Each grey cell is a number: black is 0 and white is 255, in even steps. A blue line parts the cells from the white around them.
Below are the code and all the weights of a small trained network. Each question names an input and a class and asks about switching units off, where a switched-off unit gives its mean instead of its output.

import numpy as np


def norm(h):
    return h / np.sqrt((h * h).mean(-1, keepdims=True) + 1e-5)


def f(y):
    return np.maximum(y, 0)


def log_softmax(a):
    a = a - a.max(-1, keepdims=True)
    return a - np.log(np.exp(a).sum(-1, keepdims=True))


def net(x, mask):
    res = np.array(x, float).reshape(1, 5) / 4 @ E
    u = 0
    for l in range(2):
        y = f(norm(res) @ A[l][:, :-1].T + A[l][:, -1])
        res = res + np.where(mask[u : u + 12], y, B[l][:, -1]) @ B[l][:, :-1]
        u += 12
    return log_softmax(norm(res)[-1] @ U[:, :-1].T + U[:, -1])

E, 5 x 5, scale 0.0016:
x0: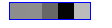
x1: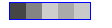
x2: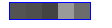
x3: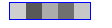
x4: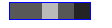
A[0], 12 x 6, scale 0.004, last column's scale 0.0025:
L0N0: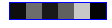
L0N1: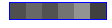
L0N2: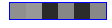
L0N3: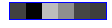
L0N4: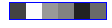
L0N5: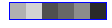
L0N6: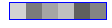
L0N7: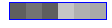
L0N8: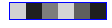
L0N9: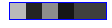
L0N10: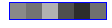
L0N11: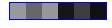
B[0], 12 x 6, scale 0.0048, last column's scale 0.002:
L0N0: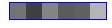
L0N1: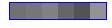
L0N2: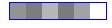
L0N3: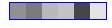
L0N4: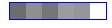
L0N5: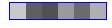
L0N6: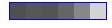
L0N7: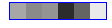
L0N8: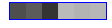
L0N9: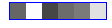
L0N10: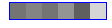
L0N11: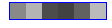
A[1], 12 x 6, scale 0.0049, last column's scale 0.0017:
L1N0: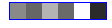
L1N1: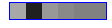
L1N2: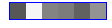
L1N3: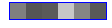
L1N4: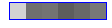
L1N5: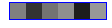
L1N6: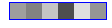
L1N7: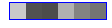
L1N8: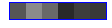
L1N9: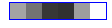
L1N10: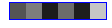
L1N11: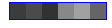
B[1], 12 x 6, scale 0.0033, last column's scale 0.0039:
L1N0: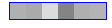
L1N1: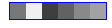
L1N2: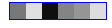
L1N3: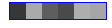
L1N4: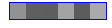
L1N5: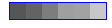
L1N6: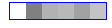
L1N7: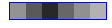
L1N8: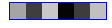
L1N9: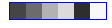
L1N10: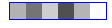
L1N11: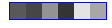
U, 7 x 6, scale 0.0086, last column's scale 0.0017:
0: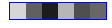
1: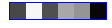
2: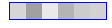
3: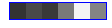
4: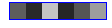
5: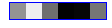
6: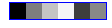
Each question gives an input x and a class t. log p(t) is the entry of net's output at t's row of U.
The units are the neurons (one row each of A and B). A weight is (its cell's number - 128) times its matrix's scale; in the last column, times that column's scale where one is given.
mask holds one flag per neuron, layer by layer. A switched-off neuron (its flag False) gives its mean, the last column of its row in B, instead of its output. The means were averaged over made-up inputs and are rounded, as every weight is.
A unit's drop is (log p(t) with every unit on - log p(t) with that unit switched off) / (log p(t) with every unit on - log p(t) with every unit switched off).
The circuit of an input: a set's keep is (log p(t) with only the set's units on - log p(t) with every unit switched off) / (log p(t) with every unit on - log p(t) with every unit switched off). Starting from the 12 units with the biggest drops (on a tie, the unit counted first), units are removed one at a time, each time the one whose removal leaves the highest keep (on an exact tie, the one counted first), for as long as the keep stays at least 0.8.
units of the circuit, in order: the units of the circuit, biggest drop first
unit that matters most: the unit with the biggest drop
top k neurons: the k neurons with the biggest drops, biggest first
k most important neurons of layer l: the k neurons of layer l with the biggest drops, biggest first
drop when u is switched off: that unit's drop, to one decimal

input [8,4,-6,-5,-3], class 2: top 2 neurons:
[L0N9; L1N6]
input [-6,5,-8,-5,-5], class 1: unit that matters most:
L0N2
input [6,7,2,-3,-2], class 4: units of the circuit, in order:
[L0N0; L1N8]
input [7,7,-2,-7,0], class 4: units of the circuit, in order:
[L0N0; L1N8]
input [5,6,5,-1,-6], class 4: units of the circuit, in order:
[L0N0; L0N7; L1N9]
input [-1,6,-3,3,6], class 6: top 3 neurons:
[L0N3; L1N10; L0N2]
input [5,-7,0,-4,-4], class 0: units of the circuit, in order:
[L0N5; L1N4]
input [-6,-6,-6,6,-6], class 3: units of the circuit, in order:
[L0N8; L0N6; L1N3]
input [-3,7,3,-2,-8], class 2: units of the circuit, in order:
[L0N7; L0N9]
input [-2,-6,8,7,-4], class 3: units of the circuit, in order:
[L0N8; L1N11]
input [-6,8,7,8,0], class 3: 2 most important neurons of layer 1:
[L1N9; L1N3]
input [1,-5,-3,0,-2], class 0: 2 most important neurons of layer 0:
[L0N5; L0N7]
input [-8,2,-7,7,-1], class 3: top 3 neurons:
[L0N8; L0N6; L0N2]
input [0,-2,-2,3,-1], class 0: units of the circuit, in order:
[L1N4]
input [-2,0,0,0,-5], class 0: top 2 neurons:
[L0N7; L1N7]
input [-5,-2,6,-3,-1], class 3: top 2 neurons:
[L1N9; L0N8]
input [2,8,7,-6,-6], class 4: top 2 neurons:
[L0N7; L0N0]
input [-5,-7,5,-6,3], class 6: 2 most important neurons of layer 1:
[L1N5; L1N8]
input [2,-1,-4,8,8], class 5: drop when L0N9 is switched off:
0.5
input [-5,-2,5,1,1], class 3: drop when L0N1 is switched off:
0.0
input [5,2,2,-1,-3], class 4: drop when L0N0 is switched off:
0.3
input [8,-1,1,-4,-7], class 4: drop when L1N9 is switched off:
0.2
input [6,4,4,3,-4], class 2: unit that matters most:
L1N6
